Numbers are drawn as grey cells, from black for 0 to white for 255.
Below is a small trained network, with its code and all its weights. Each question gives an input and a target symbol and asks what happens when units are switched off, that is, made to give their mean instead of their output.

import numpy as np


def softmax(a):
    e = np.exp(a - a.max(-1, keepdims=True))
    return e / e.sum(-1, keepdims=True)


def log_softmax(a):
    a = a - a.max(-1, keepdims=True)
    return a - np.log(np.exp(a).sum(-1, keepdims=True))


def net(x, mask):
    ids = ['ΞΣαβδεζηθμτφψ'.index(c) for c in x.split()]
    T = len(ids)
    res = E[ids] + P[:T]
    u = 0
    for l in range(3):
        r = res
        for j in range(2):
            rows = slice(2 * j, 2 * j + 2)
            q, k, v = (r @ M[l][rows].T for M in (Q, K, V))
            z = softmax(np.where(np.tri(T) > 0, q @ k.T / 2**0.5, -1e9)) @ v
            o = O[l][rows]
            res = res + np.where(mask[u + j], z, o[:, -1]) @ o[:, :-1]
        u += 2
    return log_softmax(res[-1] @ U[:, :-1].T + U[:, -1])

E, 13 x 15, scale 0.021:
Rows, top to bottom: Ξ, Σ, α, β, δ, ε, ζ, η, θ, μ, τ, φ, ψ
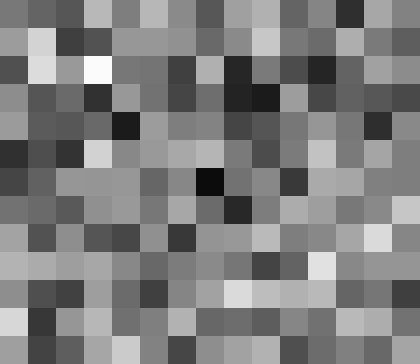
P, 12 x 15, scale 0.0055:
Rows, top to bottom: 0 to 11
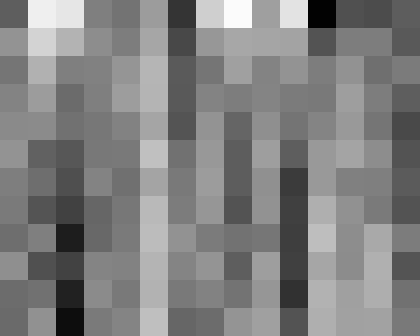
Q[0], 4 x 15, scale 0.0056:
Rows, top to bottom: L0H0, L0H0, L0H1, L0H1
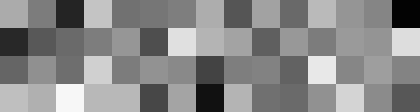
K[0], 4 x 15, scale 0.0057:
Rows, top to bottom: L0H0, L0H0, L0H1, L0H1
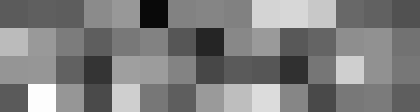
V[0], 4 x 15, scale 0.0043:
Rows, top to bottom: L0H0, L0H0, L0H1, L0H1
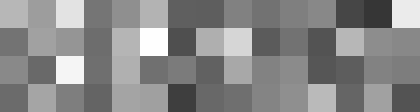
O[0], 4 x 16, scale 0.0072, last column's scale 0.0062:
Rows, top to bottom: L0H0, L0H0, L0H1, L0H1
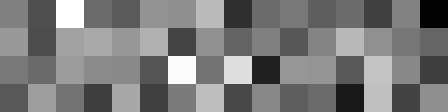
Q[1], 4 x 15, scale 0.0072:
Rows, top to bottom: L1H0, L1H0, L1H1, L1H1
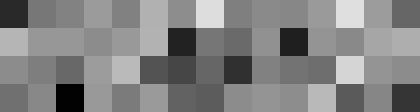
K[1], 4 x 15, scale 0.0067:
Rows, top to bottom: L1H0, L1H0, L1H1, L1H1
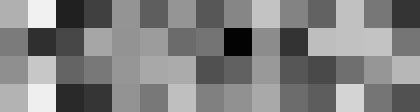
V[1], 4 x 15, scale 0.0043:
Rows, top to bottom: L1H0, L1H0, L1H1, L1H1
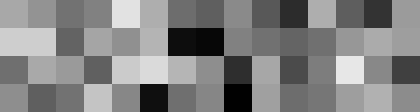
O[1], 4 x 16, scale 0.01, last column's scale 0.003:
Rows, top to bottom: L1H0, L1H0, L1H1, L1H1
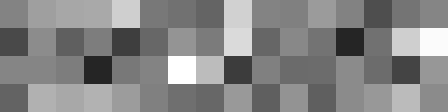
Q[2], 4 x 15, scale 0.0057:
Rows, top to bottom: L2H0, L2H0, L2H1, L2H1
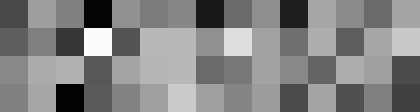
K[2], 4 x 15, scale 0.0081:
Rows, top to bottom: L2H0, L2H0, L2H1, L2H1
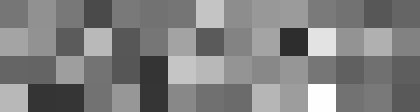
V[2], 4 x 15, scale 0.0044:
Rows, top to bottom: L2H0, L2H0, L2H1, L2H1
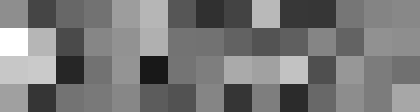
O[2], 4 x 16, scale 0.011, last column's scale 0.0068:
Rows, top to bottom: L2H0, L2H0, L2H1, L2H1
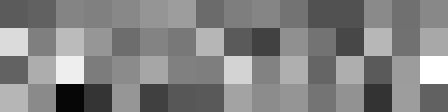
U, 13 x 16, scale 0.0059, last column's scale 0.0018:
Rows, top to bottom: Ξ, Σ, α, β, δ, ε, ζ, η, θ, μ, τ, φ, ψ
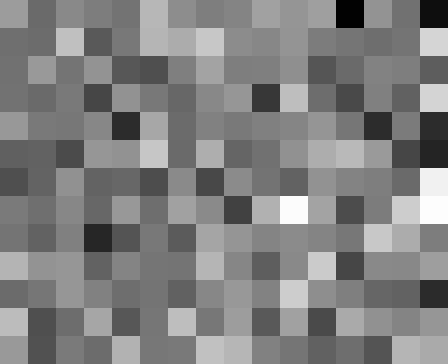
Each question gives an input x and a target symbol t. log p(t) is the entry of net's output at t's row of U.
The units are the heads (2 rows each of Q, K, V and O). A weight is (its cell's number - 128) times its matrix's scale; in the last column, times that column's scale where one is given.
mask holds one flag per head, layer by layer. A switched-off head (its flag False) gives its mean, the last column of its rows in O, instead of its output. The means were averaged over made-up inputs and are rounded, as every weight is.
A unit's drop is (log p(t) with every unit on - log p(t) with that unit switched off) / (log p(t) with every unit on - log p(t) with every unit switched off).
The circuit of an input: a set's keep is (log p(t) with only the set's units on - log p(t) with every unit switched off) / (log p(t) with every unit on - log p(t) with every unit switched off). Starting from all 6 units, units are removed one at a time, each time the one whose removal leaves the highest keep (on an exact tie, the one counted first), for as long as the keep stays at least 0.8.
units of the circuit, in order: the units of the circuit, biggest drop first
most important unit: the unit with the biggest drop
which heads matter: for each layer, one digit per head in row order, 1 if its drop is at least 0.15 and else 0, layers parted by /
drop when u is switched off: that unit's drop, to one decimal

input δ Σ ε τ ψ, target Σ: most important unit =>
L1H1
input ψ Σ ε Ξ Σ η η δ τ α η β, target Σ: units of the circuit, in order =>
[L1H1; L2H1; L0H0]
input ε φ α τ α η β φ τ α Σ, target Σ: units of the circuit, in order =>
[L2H1; L1H1]
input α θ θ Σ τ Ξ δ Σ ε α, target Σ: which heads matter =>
00 / 01 / 01
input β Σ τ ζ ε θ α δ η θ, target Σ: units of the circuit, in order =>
[L1H1; L2H1]
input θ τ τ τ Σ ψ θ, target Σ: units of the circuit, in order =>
[L2H1; L1H1]
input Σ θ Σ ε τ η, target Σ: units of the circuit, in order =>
[L1H1; L2H1; L0H0]
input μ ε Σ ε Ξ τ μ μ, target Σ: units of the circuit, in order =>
[L2H1; L1H1]
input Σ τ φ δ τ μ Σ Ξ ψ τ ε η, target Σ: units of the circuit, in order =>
[L1H1; L2H1]
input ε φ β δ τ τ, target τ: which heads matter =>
10 / 01 / 01
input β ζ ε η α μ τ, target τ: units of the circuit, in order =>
[L0H0; L2H1; L1H1]
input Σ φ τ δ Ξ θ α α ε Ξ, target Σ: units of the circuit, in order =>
[L2H1; L1H1]
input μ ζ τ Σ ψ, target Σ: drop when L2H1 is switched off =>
0.6
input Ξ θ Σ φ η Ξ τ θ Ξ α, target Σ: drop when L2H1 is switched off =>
0.7
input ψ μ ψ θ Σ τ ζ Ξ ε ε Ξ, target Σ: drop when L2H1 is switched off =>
0.6
